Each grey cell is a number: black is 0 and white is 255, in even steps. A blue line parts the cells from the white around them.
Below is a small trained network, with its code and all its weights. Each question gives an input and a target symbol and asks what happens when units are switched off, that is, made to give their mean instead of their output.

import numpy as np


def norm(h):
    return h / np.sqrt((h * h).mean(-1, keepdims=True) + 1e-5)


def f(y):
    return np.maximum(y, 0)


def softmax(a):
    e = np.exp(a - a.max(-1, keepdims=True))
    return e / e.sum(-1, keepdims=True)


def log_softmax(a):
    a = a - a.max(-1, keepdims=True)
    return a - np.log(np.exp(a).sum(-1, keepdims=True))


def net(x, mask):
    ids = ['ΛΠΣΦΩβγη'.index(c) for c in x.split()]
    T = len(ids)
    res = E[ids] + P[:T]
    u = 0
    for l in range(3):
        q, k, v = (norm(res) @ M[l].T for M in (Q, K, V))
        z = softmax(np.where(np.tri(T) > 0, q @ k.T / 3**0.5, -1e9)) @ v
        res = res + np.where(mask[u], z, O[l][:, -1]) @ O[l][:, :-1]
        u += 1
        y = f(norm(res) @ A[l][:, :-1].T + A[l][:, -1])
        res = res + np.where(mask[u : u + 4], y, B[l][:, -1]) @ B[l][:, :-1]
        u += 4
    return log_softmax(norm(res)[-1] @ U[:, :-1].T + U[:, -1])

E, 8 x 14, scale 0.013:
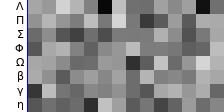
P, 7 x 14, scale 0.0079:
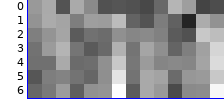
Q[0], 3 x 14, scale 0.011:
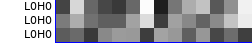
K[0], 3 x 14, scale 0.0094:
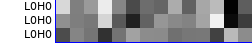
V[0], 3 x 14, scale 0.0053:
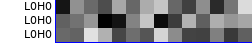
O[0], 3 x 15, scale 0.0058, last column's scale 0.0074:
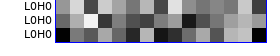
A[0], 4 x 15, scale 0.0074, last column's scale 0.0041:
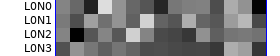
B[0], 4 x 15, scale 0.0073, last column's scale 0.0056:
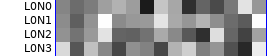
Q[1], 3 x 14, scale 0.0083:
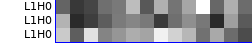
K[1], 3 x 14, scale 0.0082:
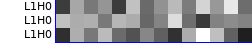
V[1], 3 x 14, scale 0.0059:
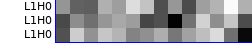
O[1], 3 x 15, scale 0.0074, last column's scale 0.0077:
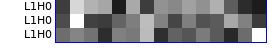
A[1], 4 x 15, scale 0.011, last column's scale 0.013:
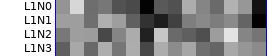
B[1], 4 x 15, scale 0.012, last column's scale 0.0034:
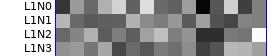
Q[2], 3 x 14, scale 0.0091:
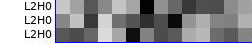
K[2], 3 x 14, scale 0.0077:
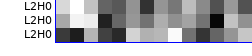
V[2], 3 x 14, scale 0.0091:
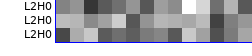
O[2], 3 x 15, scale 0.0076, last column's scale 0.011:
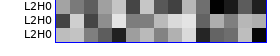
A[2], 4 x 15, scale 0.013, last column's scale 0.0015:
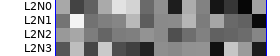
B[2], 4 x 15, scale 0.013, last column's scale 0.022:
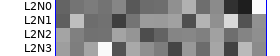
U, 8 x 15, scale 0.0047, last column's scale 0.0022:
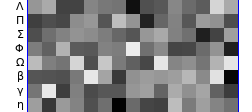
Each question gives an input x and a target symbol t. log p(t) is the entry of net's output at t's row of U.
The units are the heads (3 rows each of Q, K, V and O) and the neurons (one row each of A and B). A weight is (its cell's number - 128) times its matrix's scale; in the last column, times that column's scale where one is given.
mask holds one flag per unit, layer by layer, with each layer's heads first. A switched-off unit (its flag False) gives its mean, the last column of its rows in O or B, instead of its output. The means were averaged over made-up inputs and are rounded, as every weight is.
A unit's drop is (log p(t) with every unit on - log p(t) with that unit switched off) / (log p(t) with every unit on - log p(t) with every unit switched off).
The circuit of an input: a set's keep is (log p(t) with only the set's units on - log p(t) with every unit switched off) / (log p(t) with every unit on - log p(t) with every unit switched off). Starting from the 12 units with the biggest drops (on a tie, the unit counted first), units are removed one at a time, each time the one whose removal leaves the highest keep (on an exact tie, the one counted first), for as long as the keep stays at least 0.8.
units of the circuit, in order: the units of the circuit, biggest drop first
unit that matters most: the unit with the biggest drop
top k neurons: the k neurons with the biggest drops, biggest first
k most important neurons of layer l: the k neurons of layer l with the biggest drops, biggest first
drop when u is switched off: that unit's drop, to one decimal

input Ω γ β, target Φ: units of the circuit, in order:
[L0H0 L1N2]
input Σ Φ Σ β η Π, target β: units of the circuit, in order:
[L0H0 L2H0 L2N0]
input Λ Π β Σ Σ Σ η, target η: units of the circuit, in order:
[L2H0 L0H0]
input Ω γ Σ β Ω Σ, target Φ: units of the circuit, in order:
[L0H0 L1N2 L2N0]
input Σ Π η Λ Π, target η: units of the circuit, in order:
[L0H0 L2H0]
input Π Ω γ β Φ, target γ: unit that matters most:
L2N1
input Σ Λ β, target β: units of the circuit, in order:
[L2N0 L2H0 L1H0]
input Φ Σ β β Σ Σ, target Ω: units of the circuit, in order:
[L0H0 L2N3 L1H0]
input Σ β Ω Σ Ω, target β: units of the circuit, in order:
[L1H0 L2H0 L2N0]
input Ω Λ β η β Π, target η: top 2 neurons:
[L0N2 L2N0]
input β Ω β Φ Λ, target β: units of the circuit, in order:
[L2N0 L2H0]
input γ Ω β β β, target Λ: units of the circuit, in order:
[L1H0 L2N0]
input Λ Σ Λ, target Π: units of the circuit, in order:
[L0H0 L2N0 L1H0]
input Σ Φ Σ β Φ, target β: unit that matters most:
L1H0
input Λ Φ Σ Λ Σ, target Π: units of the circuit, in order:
[L0H0 L2N0]
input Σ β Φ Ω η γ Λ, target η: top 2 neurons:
[L2N0 L1N2]
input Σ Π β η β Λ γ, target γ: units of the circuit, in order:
[L2H0 L2N1]
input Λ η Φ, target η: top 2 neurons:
[L0N2 L2N0]
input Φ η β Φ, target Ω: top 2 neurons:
[L2N3 L1N3]
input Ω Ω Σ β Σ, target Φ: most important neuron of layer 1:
[L1N2]
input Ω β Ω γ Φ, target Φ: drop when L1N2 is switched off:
0.2
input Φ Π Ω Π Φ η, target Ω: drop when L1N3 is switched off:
0.2
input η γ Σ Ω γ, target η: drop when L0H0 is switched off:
0.1
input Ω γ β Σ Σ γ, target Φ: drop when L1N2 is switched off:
0.2
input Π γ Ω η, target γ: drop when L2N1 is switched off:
0.3
